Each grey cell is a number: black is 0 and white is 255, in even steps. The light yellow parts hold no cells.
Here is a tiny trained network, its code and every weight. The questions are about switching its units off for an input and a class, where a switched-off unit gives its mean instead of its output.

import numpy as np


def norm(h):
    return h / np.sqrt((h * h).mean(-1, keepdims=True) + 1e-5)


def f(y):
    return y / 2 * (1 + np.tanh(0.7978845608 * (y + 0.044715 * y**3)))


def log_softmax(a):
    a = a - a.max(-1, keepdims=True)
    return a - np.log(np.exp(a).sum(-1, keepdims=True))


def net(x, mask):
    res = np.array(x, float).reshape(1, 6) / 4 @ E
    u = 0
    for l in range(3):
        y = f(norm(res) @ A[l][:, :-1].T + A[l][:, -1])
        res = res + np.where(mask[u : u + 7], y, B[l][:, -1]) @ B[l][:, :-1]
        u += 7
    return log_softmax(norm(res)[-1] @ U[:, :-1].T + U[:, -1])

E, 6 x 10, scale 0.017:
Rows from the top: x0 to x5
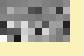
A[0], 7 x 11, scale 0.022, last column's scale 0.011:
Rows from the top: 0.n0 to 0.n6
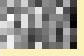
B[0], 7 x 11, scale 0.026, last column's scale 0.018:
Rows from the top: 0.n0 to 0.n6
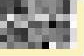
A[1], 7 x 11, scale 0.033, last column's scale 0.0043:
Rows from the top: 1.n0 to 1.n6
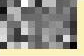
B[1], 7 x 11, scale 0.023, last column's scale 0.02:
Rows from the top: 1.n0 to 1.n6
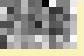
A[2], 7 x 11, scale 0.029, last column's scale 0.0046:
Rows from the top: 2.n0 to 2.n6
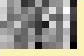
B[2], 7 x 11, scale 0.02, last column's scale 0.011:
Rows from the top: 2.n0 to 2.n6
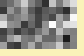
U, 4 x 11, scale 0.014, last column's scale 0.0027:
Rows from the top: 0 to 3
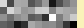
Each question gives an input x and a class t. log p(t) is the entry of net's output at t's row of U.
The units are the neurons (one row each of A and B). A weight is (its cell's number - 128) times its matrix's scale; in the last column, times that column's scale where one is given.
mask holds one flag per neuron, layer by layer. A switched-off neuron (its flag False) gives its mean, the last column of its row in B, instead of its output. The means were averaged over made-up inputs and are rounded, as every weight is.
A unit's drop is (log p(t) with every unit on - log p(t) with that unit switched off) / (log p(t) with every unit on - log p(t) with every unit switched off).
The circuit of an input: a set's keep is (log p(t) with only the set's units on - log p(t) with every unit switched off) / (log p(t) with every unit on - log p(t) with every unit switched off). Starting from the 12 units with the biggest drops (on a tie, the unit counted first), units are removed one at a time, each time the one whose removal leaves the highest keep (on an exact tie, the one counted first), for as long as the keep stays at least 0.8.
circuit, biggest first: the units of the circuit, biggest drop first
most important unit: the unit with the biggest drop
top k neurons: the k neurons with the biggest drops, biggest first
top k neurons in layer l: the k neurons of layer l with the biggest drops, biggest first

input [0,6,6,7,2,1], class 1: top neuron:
0.n2
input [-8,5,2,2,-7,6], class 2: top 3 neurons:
0.n6, 1.n1, 0.n5
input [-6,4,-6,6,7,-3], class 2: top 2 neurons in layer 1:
1.n0, 1.n5
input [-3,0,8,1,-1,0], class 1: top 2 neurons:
0.n2, 1.n0
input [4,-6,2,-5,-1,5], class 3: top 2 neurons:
0.n1, 1.n1
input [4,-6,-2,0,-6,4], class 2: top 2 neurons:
0.n6, 0.n4
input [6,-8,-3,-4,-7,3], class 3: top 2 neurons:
0.n1, 1.n0
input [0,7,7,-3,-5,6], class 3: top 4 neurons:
0.n4, 0.n5, 1.n1, 0.n0
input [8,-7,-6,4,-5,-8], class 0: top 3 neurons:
1.n1, 0.n4, 0.n0
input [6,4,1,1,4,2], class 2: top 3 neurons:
1.n0, 0.n1, 1.n5
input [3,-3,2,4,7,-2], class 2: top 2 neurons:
1.n0, 0.n2
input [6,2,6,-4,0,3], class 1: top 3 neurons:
1.n5, 0.n4, 1.n1
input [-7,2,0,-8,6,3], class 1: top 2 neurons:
1.n5, 0.n3
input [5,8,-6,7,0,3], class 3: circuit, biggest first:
0.n5
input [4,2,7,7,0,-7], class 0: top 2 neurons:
1.n1, 1.n5
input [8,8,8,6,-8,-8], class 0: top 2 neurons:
1.n1, 1.n0
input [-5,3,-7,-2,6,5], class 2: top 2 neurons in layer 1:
1.n0, 1.n1
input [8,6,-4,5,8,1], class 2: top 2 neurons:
1.n0, 1.n5
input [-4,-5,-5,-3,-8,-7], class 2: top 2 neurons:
2.n0, 0.n5
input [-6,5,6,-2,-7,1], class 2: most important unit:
0.n6
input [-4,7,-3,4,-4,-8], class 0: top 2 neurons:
1.n1, 0.n1
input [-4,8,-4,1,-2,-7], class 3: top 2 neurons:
0.n5, 0.n3
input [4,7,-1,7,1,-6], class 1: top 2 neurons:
0.n2, 1.n6
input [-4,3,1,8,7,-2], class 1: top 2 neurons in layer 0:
0.n2, 0.n6
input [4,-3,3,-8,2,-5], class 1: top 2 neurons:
0.n5, 0.n3
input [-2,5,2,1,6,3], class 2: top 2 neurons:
1.n0, 0.n1
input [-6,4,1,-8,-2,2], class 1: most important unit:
1.n5
